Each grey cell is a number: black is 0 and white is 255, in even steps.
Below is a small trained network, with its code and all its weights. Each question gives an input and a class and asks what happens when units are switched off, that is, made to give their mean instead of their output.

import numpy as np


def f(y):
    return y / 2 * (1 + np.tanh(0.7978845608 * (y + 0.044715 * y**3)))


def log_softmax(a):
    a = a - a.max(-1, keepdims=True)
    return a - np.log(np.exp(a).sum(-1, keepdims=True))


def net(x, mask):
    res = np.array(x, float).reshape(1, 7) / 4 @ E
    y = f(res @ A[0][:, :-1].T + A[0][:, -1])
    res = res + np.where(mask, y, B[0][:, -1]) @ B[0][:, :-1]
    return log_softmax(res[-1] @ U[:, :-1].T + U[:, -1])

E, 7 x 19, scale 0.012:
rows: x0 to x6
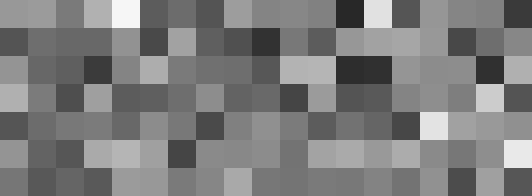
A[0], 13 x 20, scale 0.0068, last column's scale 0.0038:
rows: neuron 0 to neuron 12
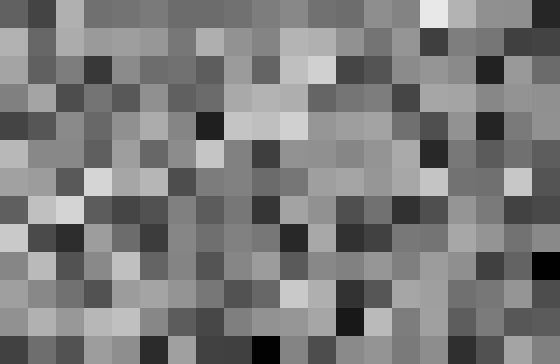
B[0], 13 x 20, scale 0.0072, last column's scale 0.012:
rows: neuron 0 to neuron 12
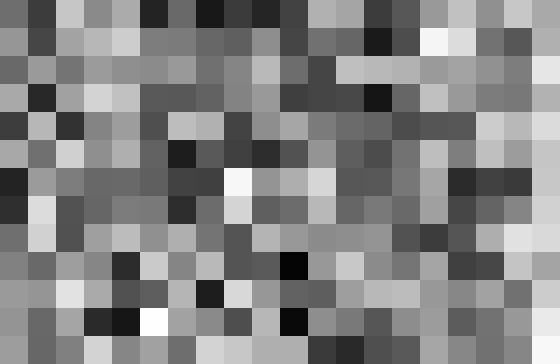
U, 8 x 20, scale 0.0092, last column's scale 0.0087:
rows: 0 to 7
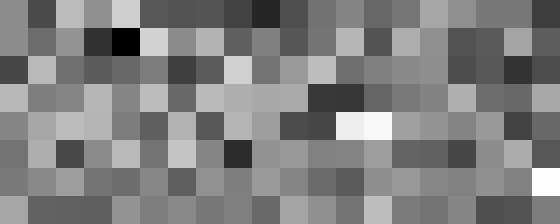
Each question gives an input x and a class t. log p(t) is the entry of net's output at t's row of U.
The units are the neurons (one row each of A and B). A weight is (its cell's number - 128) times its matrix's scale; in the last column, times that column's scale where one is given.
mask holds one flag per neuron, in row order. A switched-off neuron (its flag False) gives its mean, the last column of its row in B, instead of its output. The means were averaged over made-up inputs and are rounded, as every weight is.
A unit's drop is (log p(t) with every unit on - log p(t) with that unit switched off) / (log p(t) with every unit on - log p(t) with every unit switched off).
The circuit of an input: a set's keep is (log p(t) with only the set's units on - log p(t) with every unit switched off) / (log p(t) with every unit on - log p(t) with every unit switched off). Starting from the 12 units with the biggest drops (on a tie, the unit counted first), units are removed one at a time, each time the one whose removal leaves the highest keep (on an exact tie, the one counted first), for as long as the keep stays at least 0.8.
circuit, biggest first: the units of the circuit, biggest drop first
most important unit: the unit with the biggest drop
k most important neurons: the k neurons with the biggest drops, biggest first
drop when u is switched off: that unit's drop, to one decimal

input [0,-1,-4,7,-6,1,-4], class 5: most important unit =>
neuron 8
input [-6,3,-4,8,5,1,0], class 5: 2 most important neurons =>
(neuron 8; neuron 11)
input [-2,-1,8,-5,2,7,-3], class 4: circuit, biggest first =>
(neuron 2; neuron 10)
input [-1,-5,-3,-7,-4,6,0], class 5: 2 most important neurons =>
(neuron 4; neuron 12)
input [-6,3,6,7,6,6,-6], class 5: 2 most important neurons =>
(neuron 8; neuron 11)
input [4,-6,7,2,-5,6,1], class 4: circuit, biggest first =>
(neuron 10; neuron 2)
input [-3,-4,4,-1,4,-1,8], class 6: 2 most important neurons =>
(neuron 12; neuron 11)
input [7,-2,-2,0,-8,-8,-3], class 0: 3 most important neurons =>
(neuron 1; neuron 5; neuron 6)
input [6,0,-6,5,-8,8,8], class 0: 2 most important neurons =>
(neuron 1; neuron 5)
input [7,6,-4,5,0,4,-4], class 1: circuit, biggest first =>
(neuron 11; neuron 9)
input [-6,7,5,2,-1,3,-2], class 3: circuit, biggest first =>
(neuron 12; neuron 11)
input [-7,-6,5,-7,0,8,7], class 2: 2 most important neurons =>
(neuron 6; neuron 11)
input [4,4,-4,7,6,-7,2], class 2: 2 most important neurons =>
(neuron 7; neuron 4)
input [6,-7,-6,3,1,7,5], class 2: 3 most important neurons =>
(neuron 6; neuron 12; neuron 2)
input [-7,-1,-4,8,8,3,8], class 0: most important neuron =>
(neuron 0)
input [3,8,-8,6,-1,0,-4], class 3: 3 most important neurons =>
(neuron 12; neuron 10; neuron 2)
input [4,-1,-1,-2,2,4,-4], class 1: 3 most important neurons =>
(neuron 11; neuron 7; neuron 9)
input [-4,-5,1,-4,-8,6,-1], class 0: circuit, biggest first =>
(neuron 5; neuron 1)
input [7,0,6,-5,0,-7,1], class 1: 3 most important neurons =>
(neuron 11; neuron 9; neuron 6)
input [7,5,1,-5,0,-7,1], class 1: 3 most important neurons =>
(neuron 11; neuron 9; neuron 6)
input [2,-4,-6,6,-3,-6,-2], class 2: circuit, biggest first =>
(neuron 7)
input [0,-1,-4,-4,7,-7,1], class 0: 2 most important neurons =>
(neuron 0; neuron 3)
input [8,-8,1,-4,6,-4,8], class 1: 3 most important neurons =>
(neuron 11; neuron 9; neuron 12)
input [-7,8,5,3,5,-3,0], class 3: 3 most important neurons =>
(neuron 12; neuron 11; neuron 9)
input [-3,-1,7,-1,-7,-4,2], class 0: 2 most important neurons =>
(neuron 5; neuron 1)
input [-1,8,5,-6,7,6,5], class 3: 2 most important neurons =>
(neuron 12; neuron 5)
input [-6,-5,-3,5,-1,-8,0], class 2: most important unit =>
neuron 7
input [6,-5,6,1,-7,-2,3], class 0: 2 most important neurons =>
(neuron 1; neuron 5)
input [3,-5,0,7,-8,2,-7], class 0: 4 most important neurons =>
(neuron 1; neuron 5; neuron 12; neuron 4)
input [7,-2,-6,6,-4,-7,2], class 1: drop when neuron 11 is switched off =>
0.7
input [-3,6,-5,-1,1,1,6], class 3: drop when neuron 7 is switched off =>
0.0
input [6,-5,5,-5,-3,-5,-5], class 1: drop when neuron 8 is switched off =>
0.1
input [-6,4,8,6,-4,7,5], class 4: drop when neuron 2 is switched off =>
0.3
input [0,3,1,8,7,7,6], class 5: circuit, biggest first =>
(neuron 8)
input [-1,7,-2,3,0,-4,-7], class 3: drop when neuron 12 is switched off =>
0.8
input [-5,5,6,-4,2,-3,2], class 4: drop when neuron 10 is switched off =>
0.4
